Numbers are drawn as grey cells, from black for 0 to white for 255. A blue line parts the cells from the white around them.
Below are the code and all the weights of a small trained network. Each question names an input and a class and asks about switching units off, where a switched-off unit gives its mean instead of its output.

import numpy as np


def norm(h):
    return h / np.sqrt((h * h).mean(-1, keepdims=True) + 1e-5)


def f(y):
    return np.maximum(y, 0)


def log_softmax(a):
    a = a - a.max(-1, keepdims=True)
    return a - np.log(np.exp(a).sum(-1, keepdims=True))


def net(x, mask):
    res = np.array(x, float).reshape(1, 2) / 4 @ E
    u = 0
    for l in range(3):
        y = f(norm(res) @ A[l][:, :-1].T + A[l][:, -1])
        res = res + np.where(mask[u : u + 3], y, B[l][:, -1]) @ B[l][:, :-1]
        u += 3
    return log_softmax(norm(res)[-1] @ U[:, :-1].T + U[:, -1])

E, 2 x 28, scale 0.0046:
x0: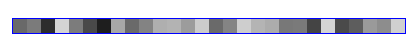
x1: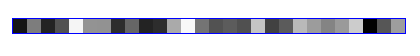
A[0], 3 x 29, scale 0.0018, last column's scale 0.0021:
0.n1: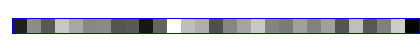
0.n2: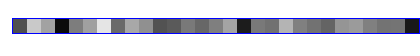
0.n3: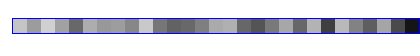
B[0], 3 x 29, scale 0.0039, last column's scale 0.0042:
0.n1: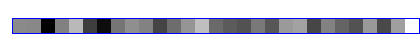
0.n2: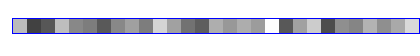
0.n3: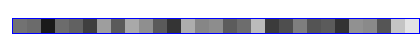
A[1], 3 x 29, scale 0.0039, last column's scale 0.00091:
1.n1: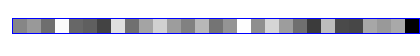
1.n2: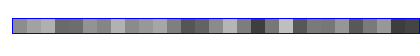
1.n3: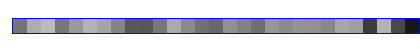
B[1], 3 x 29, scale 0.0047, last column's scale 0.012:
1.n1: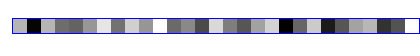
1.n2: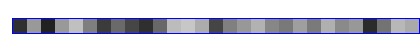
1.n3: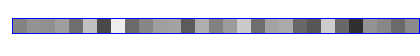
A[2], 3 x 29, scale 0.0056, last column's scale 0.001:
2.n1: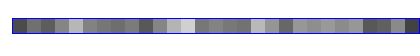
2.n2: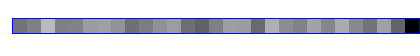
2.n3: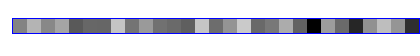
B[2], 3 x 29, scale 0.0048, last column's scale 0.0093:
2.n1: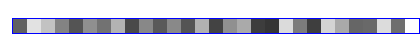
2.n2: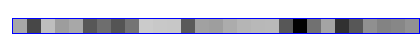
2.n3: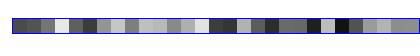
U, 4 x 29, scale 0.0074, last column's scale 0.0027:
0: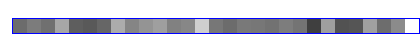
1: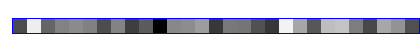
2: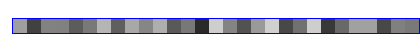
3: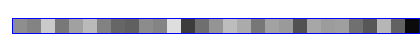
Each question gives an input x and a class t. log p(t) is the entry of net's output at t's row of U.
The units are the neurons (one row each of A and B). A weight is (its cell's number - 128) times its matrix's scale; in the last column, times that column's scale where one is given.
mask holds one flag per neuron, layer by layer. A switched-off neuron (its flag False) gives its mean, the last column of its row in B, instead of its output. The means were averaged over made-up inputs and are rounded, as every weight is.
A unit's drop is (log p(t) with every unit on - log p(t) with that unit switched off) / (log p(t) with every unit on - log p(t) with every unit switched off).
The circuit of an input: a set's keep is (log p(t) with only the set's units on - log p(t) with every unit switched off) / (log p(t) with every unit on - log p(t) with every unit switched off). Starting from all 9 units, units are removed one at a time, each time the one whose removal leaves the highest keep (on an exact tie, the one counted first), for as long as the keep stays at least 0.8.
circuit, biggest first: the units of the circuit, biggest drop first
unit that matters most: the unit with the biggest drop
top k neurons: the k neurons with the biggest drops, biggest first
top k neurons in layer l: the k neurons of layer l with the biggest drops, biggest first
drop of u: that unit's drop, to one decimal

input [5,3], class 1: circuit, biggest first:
(2.n1)
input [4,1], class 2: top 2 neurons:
(1.n1; 1.n2)
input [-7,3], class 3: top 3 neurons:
(1.n1; 0.n1; 1.n2)
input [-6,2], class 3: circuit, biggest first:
(1.n1; 0.n1; 2.n2; 0.n2)
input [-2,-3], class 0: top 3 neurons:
(1.n1; 0.n3; 2.n3)
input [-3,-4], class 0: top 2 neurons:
(1.n1; 0.n3)
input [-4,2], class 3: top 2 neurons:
(0.n1; 1.n1)
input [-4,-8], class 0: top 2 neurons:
(1.n1; 0.n2)
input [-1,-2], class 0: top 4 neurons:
(1.n1; 0.n3; 0.n2; 2.n3)
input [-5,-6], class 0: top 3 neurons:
(1.n1; 2.n3; 1.n2)
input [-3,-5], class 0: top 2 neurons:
(1.n1; 0.n3)
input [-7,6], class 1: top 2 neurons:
(1.n1; 2.n1)
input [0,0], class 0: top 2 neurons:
(0.n2; 1.n1)
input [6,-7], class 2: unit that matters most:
1.n1
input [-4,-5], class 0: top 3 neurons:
(1.n1; 0.n3; 2.n3)
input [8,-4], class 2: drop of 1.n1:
0.7
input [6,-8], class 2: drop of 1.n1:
1.5
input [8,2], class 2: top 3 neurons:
(1.n1; 1.n2; 0.n3)
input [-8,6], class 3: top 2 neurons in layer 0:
(0.n1; 0.n3)
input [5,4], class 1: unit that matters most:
2.n1
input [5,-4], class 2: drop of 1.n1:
0.2
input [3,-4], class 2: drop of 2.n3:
0.0
